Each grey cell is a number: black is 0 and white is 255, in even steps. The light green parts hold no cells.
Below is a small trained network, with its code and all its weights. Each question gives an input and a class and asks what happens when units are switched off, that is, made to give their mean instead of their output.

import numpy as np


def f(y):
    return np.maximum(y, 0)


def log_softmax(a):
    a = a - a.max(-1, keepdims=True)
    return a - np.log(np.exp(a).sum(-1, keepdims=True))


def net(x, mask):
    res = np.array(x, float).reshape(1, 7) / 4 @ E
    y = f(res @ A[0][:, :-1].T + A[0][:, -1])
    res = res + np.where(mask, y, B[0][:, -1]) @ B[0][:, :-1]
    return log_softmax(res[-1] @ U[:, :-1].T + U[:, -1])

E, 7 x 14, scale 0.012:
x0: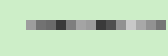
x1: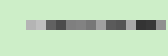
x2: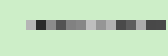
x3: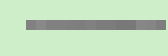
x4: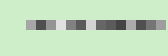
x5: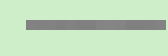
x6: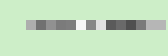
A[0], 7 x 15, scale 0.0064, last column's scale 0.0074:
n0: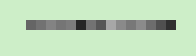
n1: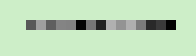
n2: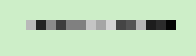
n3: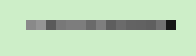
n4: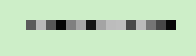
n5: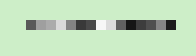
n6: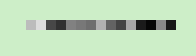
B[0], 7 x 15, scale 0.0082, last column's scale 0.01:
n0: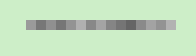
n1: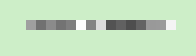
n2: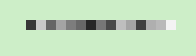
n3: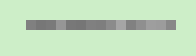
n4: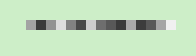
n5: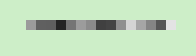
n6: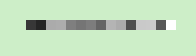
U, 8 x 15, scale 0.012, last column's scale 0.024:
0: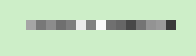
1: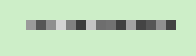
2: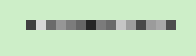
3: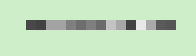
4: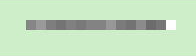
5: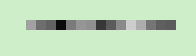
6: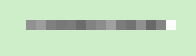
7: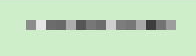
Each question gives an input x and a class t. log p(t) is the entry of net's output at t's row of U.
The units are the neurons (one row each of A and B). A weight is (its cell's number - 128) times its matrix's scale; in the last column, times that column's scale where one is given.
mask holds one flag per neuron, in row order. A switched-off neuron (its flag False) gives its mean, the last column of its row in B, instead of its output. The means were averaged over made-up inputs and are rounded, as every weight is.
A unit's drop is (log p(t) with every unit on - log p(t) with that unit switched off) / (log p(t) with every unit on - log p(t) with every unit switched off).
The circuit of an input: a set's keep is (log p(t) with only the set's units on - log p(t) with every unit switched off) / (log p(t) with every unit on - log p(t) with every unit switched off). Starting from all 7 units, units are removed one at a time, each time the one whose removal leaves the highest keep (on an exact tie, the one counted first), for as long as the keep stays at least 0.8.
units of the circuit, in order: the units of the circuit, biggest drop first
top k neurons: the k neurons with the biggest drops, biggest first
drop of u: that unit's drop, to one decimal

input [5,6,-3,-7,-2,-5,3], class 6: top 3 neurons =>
[n5, n2, n1]
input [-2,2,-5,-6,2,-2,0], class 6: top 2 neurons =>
[n2, n4]
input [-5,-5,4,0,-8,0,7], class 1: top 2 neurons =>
[n4, n1]
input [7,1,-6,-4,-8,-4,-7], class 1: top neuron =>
[n4]
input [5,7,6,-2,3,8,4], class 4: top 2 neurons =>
[n2, n1]
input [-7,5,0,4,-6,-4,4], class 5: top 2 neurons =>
[n5, n1]
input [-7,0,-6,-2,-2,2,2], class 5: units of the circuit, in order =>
[n5, n2]
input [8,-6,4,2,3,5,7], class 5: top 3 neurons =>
[n1, n6, n0]
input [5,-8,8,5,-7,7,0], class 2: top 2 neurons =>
[n2, n6]
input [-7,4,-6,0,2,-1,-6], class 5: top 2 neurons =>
[n5, n2]
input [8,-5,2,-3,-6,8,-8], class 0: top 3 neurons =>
[n1, n0, n5]
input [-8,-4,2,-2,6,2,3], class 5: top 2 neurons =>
[n5, n4]
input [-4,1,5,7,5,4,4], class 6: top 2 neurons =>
[n4, n1]
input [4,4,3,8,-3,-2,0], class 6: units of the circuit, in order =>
[n5]
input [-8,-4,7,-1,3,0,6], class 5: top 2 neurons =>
[n5, n1]
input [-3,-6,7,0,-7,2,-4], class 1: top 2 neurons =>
[n4, n6]
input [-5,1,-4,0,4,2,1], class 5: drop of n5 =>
0.6
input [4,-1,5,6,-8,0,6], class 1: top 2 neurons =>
[n4, n1]
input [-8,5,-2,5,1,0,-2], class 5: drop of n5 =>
0.9
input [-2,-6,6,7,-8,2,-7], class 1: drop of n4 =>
0.9
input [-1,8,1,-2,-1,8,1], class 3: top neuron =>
[n6]
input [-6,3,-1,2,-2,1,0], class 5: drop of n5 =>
0.8
